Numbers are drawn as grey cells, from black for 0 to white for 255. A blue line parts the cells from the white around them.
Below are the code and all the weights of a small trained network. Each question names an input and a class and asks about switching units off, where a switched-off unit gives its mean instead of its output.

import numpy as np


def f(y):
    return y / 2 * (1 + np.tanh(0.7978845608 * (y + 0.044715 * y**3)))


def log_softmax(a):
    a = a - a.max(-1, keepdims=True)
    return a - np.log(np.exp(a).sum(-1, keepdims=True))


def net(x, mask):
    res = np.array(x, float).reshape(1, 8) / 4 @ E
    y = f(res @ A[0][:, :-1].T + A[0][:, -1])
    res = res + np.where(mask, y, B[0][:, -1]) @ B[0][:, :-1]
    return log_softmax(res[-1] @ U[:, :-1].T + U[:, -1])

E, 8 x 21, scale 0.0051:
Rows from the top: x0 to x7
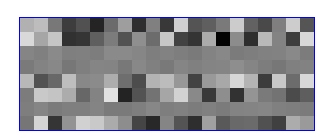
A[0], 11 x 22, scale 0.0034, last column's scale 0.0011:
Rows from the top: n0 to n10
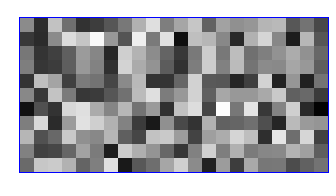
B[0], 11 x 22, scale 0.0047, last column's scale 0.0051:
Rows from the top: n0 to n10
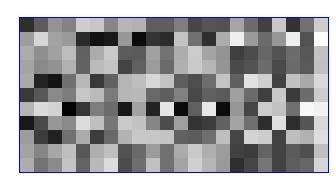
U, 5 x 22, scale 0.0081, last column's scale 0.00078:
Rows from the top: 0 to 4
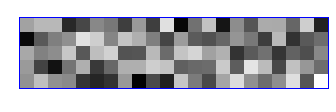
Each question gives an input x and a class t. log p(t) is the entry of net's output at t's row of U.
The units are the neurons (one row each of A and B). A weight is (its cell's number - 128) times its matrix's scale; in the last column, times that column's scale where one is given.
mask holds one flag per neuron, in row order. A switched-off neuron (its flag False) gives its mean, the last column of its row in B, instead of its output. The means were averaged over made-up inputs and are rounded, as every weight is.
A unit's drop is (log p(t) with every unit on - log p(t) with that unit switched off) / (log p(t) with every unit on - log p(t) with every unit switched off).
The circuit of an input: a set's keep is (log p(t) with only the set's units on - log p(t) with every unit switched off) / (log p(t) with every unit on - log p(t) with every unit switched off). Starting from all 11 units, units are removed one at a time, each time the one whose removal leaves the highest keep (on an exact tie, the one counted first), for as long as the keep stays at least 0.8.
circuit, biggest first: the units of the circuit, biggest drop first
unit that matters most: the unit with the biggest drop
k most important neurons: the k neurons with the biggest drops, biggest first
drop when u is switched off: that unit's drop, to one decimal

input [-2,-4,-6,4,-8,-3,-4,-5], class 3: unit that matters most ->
n4
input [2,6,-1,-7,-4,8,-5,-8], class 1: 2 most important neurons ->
(n0; n5)
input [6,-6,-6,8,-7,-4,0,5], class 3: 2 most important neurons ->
(n4; n1)
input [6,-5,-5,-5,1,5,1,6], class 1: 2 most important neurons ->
(n7; n1)
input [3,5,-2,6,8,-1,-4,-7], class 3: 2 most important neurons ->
(n8; n7)
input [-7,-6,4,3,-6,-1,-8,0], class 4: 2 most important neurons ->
(n1; n8)
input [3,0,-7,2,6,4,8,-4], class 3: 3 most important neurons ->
(n8; n7; n1)
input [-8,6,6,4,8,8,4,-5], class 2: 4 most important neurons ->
(n10; n6; n4; n7)
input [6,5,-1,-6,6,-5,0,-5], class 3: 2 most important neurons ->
(n8; n6)
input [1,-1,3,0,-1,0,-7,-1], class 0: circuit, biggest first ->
(n1; n7)
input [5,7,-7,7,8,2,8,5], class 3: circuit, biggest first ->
(n8; n6)
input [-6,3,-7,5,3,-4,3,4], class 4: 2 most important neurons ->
(n1; n6)
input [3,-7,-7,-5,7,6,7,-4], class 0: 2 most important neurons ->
(n6; n4)
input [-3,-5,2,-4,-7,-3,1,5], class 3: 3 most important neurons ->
(n4; n0; n5)
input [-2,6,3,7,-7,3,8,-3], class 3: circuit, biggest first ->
(n4)
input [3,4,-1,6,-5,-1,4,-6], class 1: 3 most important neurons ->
(n6; n0; n5)
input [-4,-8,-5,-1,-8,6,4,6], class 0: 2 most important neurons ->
(n6; n8)
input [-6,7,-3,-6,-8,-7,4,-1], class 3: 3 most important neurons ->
(n4; n6; n10)
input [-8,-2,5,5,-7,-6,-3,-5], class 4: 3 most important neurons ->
(n1; n8; n10)
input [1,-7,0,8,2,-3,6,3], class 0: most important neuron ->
(n6)
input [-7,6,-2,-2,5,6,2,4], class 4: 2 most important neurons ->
(n1; n6)
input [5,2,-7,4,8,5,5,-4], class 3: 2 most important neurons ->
(n8; n1)
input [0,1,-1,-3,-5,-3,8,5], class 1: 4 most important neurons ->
(n7; n8; n6; n1)
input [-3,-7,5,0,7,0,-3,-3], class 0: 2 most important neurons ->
(n6; n4)
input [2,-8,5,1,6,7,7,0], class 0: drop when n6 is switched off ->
1.1
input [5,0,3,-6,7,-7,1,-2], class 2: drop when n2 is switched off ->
0.3
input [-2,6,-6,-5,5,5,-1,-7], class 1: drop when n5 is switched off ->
0.3
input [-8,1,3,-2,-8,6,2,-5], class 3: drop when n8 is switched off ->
-0.1
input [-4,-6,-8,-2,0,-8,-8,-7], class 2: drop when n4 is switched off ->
0.0
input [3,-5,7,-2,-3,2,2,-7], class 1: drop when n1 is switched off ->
0.1
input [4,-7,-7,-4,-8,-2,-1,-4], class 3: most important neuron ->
(n4)
